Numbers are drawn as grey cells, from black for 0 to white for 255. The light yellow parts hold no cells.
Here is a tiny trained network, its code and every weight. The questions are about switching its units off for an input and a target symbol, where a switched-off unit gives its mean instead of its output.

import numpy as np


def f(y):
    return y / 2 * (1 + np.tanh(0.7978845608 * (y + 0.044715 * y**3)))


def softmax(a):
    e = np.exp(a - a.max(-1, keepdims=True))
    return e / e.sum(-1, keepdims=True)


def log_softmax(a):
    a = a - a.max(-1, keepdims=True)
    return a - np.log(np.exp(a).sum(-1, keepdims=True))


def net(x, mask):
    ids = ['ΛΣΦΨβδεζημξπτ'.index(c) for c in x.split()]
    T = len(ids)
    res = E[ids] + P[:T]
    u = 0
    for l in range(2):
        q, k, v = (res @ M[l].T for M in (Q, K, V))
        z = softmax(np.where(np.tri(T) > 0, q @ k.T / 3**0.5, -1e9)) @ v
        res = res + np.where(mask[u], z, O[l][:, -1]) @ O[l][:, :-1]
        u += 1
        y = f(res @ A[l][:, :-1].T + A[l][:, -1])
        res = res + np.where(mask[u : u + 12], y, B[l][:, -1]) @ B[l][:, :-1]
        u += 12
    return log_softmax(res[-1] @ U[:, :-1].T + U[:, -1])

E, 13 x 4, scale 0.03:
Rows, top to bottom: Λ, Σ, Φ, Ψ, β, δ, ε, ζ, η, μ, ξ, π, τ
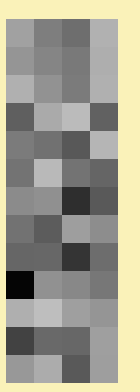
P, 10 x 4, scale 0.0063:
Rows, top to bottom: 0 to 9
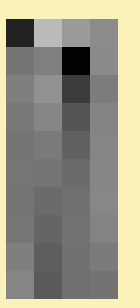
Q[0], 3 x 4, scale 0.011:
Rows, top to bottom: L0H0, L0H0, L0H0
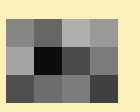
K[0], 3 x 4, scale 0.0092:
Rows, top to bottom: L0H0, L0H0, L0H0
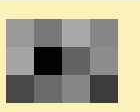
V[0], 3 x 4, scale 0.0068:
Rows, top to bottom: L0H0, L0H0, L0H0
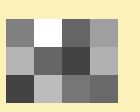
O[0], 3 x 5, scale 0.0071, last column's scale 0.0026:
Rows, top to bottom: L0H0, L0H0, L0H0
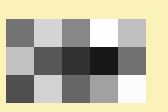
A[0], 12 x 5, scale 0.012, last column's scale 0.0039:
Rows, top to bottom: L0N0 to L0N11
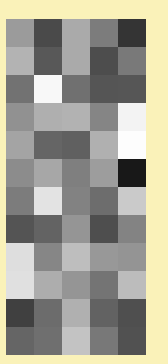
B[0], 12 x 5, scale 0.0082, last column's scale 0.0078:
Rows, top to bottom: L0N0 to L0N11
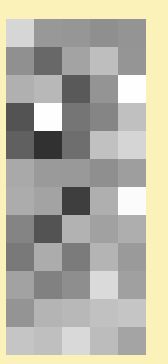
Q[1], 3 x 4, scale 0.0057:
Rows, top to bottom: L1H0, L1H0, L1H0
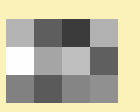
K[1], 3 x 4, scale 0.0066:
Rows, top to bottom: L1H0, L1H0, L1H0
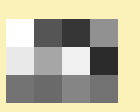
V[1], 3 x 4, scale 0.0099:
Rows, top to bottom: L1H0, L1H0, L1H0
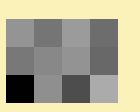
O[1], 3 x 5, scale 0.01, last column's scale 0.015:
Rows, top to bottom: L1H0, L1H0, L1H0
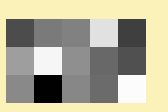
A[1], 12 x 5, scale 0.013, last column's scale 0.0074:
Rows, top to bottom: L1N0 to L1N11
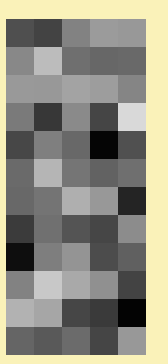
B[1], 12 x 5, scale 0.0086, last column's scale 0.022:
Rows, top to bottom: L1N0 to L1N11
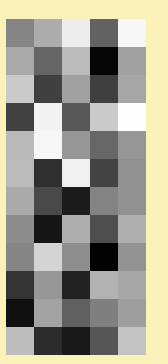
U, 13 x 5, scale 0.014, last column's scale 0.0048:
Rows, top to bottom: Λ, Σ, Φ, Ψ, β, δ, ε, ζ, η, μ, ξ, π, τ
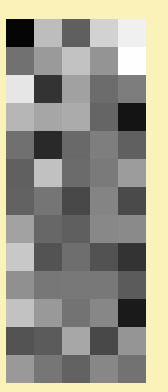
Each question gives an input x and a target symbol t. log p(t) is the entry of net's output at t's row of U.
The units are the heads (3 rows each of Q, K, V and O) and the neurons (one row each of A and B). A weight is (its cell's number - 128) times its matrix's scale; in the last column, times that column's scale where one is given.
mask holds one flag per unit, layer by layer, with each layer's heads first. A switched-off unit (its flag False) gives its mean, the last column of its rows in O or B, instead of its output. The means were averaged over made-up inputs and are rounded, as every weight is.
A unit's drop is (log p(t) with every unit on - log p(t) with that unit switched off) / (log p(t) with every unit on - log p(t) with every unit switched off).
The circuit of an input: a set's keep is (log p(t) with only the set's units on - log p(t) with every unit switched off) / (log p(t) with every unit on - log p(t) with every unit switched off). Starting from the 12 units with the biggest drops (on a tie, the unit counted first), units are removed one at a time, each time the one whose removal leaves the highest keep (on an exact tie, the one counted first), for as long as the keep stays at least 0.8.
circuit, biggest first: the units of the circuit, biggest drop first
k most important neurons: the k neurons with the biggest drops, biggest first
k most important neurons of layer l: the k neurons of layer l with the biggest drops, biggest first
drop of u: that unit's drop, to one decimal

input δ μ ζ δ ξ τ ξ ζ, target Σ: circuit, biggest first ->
[L1N11]
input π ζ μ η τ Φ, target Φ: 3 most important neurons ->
[L1N3, L0N9, L1N9]
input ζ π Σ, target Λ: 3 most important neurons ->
[L1N2, L1N7, L1N1]
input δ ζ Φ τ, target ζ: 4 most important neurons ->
[L1N3, L1N0, L0N4, L0N9]
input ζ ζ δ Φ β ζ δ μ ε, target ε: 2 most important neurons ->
[L1N10, L1N11]
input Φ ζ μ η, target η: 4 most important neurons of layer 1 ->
[L1N11, L1N7, L1N4, L1N3]
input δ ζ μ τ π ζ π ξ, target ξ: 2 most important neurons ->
[L1N2, L1N3]
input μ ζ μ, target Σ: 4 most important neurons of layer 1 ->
[L1N3, L1N11, L1N9, L1N7]
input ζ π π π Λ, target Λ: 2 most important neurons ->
[L1N2, L1N7]
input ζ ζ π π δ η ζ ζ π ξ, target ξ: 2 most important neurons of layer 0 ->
[L0N9, L0N6]
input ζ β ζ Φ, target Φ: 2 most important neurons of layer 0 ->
[L0N9, L0N4]
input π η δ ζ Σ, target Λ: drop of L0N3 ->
0.0
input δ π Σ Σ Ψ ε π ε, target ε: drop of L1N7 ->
0.1
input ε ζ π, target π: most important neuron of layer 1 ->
[L1N7]
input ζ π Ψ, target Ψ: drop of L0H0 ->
0.2
